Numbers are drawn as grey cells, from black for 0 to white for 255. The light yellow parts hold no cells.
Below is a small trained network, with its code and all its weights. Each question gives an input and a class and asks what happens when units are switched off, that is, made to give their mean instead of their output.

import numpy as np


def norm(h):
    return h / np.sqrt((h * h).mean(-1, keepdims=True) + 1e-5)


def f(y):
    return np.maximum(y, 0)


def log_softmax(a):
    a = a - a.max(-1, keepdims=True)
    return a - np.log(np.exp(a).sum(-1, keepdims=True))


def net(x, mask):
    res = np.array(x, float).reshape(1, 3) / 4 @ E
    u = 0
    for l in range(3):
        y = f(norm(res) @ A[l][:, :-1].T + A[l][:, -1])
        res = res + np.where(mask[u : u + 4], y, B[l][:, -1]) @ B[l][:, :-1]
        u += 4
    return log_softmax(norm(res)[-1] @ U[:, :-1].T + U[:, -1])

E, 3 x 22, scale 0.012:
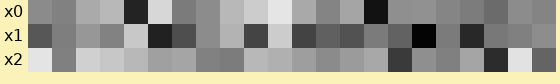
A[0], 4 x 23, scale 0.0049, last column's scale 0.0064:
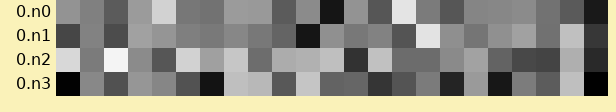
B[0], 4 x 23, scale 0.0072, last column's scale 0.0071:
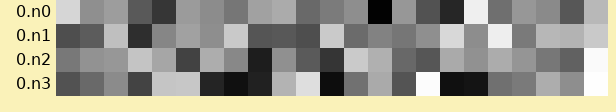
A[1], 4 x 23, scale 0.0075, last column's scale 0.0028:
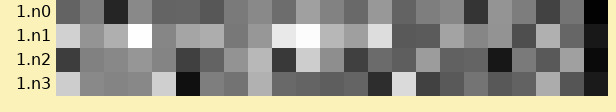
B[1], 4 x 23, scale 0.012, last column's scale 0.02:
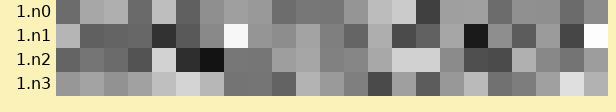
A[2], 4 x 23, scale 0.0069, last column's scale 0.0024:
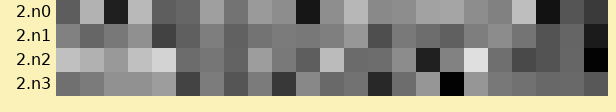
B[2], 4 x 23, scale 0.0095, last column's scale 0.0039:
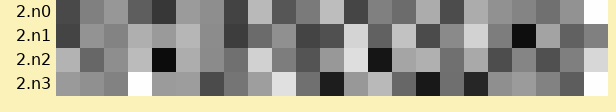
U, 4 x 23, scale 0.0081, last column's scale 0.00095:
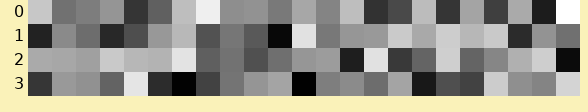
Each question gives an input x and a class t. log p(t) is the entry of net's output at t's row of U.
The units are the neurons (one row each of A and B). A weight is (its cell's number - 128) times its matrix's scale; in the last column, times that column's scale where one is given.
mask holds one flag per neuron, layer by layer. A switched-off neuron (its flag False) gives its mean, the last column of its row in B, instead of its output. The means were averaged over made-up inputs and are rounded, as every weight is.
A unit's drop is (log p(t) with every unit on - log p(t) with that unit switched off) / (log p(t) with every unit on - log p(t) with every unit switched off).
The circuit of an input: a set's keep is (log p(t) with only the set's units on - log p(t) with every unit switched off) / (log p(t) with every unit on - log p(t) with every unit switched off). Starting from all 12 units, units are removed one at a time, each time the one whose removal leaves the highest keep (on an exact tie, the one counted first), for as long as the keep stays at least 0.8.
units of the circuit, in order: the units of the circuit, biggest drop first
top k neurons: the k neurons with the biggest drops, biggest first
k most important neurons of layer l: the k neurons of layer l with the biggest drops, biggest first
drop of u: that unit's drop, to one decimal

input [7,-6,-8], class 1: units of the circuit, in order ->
(1.n1)
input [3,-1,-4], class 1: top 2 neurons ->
(1.n1, 0.n1)
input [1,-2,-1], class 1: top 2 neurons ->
(1.n1, 0.n1)
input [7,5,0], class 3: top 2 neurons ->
(0.n3, 1.n2)
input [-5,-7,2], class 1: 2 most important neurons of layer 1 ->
(1.n1, 1.n3)
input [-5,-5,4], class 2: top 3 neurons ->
(1.n1, 0.n3, 0.n2)
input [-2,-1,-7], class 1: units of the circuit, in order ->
(0.n1, 1.n1)
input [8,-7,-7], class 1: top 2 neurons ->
(1.n1, 2.n0)
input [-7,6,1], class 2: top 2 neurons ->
(1.n3, 0.n0)
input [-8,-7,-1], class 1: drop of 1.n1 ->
0.5
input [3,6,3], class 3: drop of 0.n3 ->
0.1
